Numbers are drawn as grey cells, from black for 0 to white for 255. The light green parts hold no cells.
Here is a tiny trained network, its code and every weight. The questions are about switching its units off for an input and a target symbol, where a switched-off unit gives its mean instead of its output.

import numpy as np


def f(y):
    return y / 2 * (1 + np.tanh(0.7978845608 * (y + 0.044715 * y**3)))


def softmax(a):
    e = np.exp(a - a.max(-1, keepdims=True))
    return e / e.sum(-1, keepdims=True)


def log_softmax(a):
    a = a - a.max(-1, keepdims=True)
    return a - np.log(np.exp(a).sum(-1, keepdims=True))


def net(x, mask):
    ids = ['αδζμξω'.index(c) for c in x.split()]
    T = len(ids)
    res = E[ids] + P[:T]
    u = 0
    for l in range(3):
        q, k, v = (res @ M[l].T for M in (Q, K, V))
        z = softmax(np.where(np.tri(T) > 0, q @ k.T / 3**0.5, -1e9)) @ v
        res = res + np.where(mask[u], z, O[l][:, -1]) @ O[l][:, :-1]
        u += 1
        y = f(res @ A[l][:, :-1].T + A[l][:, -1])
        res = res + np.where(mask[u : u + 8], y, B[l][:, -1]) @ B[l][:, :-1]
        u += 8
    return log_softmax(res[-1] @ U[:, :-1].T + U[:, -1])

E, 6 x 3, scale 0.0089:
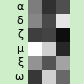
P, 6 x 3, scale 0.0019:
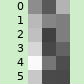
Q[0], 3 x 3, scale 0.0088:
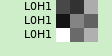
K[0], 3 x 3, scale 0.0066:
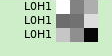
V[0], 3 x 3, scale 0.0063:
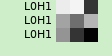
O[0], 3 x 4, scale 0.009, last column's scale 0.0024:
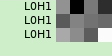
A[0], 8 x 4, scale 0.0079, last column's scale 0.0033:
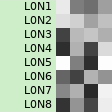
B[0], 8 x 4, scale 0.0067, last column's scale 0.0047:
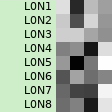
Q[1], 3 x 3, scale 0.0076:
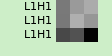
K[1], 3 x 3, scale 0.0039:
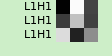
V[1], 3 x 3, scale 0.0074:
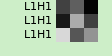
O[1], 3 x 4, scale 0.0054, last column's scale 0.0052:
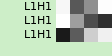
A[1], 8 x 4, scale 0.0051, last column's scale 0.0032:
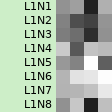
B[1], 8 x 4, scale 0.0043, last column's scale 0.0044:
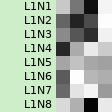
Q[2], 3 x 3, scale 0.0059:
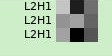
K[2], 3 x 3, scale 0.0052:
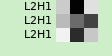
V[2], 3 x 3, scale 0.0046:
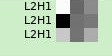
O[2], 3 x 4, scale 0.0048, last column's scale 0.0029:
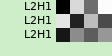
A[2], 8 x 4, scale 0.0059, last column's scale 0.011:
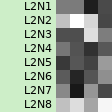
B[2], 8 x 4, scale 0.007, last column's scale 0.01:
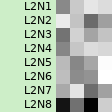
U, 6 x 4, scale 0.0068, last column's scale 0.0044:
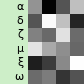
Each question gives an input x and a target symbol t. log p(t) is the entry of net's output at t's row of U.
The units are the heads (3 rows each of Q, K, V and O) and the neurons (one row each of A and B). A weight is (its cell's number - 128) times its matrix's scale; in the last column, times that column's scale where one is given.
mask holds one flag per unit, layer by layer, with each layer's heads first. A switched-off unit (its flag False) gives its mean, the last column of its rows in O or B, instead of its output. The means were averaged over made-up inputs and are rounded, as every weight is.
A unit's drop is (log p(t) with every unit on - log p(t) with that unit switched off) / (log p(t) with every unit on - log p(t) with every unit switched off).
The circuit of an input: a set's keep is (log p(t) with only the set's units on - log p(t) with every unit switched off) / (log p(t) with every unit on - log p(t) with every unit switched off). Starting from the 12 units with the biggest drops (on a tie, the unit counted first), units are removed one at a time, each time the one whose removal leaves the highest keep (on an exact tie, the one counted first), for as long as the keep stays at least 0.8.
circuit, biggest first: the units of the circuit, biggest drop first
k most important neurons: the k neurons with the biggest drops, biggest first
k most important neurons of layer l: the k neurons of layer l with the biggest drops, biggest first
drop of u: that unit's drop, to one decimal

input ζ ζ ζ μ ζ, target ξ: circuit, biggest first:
L1H1; L0N2; L0N1
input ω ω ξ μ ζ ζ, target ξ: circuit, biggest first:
L1H1; L0N1; L0N2
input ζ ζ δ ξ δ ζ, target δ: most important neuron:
L2N1
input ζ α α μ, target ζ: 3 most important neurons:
L0N5; L0N1; L0N2
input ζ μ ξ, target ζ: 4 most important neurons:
L2N8; L0N5; L0N1; L2N3
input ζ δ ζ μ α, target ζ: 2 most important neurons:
L0N5; L2N8
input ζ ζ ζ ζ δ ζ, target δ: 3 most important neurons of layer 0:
L0N2; L0N8; L0N4
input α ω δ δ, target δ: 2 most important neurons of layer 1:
L1N6; L1N7
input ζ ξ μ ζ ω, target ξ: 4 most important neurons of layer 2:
L2N1; L2N4; L2N2; L2N5
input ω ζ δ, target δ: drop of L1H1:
0.2
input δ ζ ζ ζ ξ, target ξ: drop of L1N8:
0.1
